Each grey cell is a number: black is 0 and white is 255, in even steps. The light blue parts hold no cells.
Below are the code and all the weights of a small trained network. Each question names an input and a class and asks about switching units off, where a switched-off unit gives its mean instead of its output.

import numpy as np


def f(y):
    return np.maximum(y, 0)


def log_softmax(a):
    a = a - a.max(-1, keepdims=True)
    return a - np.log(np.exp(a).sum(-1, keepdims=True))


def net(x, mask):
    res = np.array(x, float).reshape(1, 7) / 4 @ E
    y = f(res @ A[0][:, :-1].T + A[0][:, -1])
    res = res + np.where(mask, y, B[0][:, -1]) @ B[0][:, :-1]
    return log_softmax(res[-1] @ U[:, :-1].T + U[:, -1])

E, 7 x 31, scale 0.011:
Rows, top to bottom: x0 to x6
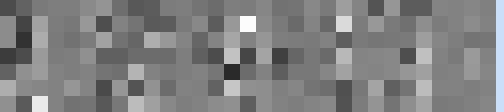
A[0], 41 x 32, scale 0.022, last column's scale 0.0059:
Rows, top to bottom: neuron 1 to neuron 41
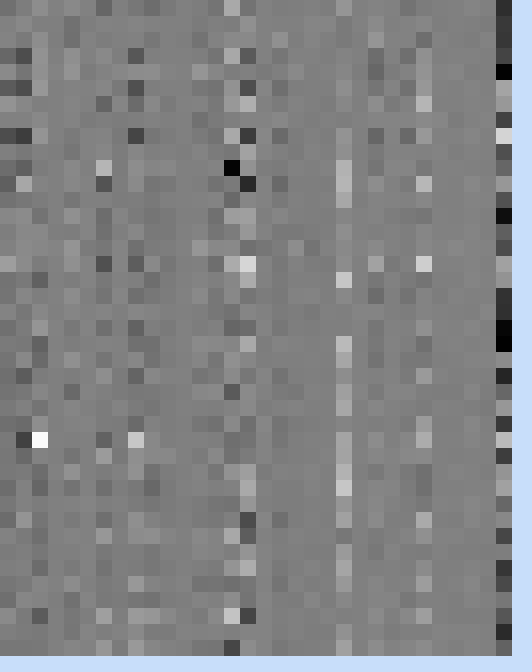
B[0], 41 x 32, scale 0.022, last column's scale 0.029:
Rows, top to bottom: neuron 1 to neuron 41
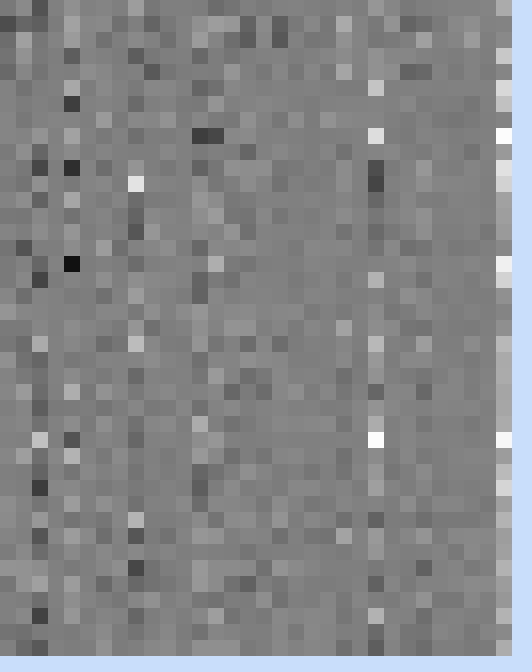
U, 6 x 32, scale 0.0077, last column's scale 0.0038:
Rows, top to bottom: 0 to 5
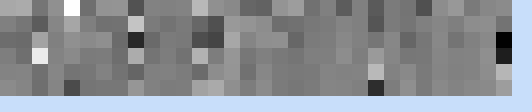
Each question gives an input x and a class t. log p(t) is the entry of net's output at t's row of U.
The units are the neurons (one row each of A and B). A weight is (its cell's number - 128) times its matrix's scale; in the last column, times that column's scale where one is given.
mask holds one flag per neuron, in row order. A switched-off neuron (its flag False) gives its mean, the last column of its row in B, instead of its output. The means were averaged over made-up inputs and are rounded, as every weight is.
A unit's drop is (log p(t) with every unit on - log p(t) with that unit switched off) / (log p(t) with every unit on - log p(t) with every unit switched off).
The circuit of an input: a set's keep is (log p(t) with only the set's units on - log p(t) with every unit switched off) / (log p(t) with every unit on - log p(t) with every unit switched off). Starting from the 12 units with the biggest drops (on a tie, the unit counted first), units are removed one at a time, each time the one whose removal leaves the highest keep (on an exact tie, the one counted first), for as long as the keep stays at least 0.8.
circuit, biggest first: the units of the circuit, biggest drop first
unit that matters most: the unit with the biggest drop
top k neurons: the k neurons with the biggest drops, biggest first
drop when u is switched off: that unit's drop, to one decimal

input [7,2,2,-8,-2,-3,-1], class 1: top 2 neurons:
[neuron 28; neuron 17]
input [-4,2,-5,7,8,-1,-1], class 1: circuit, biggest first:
[neuron 12]
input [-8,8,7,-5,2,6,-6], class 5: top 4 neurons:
[neuron 9; neuron 17; neuron 28; neuron 6]
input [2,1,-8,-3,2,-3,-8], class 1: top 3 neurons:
[neuron 28; neuron 11; neuron 17]
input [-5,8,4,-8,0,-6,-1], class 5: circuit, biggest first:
[neuron 9; neuron 11]
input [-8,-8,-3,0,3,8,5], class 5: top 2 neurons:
[neuron 9; neuron 12]
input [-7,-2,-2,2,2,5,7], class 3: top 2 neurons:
[neuron 28; neuron 12]
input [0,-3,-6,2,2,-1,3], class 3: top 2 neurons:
[neuron 17; neuron 11]
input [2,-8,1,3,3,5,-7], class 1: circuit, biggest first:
[neuron 28; neuron 12]
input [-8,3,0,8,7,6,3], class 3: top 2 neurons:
[neuron 12; neuron 33]
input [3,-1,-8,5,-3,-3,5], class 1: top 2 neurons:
[neuron 12; neuron 17]
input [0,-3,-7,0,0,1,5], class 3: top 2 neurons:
[neuron 11; neuron 17]
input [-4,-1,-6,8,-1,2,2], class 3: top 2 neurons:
[neuron 12; neuron 33]
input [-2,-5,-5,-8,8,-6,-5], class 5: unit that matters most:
neuron 11
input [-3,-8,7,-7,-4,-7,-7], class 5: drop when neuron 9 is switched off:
0.2
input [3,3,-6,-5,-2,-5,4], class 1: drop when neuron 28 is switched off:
0.3
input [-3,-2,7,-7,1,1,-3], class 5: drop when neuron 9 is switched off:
0.4
